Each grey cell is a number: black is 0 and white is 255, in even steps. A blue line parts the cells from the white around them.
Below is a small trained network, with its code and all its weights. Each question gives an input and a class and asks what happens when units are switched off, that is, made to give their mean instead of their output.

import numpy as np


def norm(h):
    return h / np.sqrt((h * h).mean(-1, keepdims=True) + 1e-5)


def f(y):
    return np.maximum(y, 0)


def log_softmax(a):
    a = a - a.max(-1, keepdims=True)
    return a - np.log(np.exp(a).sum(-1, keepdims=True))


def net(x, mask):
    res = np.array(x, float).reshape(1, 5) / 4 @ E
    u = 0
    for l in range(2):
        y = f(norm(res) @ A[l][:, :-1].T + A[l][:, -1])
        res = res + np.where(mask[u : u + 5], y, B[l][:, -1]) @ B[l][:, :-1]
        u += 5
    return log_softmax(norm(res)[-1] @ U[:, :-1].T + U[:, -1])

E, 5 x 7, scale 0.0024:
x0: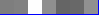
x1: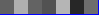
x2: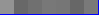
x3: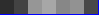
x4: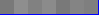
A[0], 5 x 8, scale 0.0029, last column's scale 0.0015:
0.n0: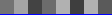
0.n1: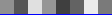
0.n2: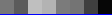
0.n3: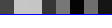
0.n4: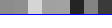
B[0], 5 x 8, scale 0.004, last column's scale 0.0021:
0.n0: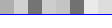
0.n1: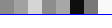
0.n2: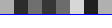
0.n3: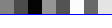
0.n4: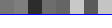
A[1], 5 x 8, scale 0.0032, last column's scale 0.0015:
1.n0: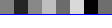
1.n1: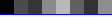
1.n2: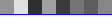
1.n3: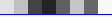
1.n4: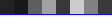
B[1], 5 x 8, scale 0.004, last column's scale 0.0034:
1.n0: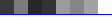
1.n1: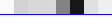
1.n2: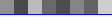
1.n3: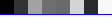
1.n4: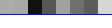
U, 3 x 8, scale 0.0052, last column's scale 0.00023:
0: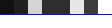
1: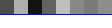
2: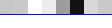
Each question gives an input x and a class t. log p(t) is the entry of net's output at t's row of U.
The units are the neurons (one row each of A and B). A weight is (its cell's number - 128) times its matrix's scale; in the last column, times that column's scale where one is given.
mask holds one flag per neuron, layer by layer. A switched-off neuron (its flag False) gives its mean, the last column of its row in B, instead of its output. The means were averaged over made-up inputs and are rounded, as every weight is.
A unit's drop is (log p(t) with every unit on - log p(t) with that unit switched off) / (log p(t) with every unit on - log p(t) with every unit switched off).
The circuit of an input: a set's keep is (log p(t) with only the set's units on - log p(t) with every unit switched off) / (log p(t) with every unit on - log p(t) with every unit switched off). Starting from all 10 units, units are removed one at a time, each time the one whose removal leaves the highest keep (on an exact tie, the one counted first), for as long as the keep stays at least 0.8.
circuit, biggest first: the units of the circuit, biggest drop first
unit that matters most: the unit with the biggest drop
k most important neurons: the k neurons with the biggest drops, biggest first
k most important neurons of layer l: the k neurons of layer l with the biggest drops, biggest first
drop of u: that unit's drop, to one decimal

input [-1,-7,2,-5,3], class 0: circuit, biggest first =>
1.n3
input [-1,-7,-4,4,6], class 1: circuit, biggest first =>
1.n4, 1.n3
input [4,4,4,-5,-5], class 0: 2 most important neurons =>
0.n3, 1.n3
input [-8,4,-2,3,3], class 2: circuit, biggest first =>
1.n1, 1.n0
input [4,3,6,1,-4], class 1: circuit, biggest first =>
0.n3, 1.n4
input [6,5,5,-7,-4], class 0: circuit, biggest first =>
0.n3, 1.n3
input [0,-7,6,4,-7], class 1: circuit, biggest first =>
1.n4, 1.n3
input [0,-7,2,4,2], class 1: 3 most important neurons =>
1.n4, 1.n0, 1.n3
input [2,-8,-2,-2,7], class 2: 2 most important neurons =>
0.n1, 1.n3
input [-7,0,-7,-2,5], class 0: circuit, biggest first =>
1.n3, 1.n2
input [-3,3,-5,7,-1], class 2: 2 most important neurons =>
1.n1, 0.n3
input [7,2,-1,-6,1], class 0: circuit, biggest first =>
0.n3, 1.n3
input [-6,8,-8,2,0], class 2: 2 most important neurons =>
1.n1, 1.n0
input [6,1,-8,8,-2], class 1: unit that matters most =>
1.n0
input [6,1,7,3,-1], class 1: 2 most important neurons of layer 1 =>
1.n0, 1.n3
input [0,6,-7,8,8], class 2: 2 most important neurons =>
1.n1, 1.n3
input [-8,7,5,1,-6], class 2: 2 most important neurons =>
1.n1, 1.n0
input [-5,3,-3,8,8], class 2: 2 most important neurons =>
1.n1, 0.n3
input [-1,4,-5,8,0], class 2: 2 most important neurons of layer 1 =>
1.n1, 1.n3
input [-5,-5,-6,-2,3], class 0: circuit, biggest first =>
1.n3
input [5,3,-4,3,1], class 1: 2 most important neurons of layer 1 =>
1.n4, 1.n1
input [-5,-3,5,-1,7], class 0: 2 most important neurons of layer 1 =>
1.n3, 1.n2
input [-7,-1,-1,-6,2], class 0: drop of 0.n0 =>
-0.1
